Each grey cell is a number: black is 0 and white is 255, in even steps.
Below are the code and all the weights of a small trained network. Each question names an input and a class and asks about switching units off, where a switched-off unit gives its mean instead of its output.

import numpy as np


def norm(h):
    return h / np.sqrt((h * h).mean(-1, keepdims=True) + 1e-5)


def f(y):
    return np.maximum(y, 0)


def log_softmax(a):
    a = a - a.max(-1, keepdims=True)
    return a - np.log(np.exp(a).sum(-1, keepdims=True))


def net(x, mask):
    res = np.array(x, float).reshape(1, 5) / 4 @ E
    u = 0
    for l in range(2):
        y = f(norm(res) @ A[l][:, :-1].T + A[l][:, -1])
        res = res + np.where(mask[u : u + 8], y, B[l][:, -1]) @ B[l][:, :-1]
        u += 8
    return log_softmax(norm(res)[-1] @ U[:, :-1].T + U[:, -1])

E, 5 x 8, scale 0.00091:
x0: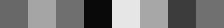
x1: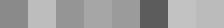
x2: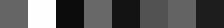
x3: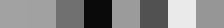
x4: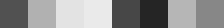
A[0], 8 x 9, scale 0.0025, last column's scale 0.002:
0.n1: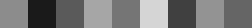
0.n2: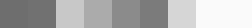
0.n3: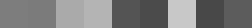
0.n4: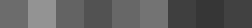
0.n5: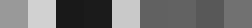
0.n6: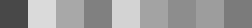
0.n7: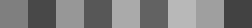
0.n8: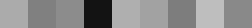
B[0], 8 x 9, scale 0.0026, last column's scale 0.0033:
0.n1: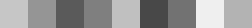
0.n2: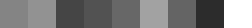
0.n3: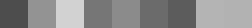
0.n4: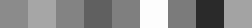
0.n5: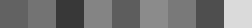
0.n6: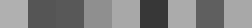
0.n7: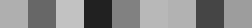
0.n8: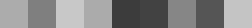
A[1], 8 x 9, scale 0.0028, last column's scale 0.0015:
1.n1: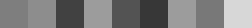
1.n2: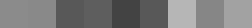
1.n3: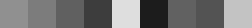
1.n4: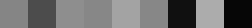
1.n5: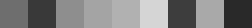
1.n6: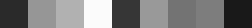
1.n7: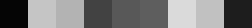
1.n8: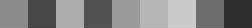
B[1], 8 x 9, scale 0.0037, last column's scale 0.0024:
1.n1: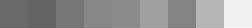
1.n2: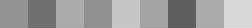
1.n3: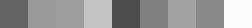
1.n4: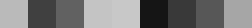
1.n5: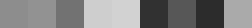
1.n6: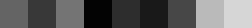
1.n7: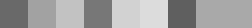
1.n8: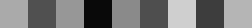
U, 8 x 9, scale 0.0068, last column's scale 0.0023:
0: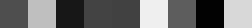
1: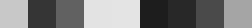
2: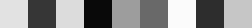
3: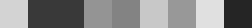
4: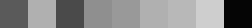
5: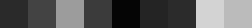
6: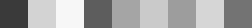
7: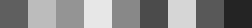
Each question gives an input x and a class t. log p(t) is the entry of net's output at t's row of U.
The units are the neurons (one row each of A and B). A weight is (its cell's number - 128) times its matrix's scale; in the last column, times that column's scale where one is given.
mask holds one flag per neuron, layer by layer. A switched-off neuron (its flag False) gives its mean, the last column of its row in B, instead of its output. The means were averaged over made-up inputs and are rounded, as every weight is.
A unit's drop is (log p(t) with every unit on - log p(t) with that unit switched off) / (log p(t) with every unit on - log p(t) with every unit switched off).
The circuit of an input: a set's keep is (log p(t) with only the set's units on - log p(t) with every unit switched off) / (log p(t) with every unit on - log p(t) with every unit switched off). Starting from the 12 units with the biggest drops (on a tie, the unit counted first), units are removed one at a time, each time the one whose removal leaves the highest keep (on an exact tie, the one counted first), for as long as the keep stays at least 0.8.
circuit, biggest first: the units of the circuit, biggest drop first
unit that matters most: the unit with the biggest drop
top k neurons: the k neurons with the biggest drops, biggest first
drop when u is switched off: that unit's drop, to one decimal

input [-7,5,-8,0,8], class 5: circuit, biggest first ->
(1.n6; 0.n2)
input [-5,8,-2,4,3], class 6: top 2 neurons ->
(1.n7; 0.n3)
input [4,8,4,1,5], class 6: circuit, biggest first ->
(1.n7)
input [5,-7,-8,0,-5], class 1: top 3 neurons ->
(1.n4; 1.n5; 0.n1)
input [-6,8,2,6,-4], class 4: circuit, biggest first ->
(1.n8; 1.n1)
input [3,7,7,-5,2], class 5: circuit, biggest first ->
(0.n2; 1.n6)
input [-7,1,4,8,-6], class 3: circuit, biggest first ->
(1.n2; 1.n1; 1.n8)
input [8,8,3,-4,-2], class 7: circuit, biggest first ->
(0.n6; 1.n3)
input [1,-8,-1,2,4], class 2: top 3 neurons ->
(0.n2; 0.n5; 0.n8)
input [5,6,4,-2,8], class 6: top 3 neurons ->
(1.n7; 0.n8; 0.n5)
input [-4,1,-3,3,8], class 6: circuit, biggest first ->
(1.n7; 0.n3)
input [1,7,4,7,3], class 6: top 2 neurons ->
(1.n7; 1.n2)
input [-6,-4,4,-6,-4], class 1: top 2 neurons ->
(0.n1; 0.n2)
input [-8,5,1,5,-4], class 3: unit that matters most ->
0.n2
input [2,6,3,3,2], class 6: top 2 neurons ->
(1.n2; 1.n7)
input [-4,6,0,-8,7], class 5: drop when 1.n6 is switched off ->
0.4
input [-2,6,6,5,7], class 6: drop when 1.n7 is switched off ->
0.3
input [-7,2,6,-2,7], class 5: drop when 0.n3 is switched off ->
0.0
